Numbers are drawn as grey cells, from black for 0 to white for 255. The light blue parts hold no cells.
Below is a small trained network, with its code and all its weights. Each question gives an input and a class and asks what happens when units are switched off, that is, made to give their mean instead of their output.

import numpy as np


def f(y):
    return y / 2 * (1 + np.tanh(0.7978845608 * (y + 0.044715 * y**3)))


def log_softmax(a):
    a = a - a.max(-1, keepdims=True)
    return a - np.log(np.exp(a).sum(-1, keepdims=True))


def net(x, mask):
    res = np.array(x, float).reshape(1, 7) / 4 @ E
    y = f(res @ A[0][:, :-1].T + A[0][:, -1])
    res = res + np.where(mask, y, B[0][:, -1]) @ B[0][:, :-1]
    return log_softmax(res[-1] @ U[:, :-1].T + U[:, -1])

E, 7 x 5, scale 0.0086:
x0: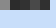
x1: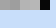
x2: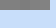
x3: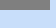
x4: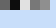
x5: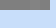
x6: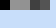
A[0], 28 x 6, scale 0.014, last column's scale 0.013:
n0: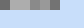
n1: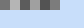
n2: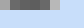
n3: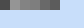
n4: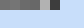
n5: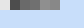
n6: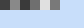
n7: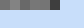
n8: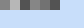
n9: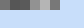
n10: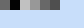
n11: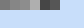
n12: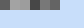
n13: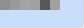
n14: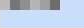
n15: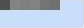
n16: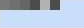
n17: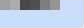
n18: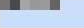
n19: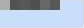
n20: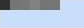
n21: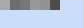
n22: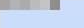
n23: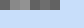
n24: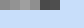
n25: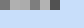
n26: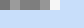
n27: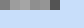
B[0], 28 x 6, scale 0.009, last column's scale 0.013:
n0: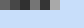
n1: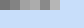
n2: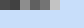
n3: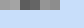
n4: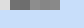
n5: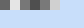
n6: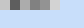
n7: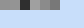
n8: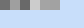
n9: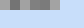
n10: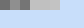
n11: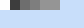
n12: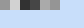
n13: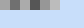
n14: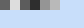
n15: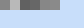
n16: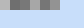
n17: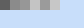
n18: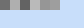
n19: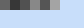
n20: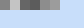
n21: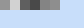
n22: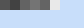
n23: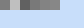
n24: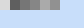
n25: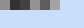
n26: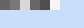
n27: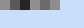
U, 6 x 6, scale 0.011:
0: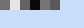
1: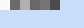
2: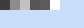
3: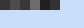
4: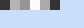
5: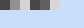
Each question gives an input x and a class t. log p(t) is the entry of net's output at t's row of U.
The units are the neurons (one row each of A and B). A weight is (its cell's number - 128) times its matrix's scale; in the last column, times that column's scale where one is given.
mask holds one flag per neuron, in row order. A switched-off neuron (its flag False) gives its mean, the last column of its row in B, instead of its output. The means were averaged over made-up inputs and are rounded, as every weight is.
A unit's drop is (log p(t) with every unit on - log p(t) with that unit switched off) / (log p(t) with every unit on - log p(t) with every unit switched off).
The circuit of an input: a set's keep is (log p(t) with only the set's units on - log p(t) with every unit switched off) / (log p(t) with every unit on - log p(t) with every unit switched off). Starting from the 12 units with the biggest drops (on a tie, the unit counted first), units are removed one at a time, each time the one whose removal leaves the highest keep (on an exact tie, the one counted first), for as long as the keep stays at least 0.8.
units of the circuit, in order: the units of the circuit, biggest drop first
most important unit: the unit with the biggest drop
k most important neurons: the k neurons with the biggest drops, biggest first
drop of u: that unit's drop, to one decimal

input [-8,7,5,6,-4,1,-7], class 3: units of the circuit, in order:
n22
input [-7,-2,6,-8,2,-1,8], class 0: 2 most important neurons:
n12, n20
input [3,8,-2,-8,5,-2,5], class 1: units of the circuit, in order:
n11, n24
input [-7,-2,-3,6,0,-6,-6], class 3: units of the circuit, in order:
n22, n25
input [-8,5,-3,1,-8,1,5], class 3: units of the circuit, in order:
n0, n25
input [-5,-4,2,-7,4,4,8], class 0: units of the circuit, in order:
n12, n20
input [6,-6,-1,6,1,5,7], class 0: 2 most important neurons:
n20, n12
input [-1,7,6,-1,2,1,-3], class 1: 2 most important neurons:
n11, n24
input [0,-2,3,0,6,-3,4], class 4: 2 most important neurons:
n10, n18
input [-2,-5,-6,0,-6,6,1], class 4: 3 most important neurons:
n17, n8, n13
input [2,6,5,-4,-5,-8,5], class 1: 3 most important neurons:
n11, n24, n5
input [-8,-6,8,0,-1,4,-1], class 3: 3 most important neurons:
n22, n0, n25
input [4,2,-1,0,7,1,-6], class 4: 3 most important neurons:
n10, n18, n26
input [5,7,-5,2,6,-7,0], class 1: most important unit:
n11
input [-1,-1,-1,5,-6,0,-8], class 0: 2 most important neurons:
n14, n5
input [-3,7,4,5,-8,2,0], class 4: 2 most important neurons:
n8, n1
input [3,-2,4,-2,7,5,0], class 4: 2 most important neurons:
n10, n18
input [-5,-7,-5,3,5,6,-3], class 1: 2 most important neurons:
n6, n4
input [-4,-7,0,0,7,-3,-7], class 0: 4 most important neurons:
n14, n5, n21, n17
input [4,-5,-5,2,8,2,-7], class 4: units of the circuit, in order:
n10
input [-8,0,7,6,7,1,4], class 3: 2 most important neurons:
n0, n25
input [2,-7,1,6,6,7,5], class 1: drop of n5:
0.1
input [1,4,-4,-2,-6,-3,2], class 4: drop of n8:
0.3
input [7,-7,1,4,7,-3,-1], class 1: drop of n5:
-0.1
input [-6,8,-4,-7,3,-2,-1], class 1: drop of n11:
0.2
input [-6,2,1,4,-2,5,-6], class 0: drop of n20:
-0.1
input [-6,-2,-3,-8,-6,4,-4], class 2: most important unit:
n26
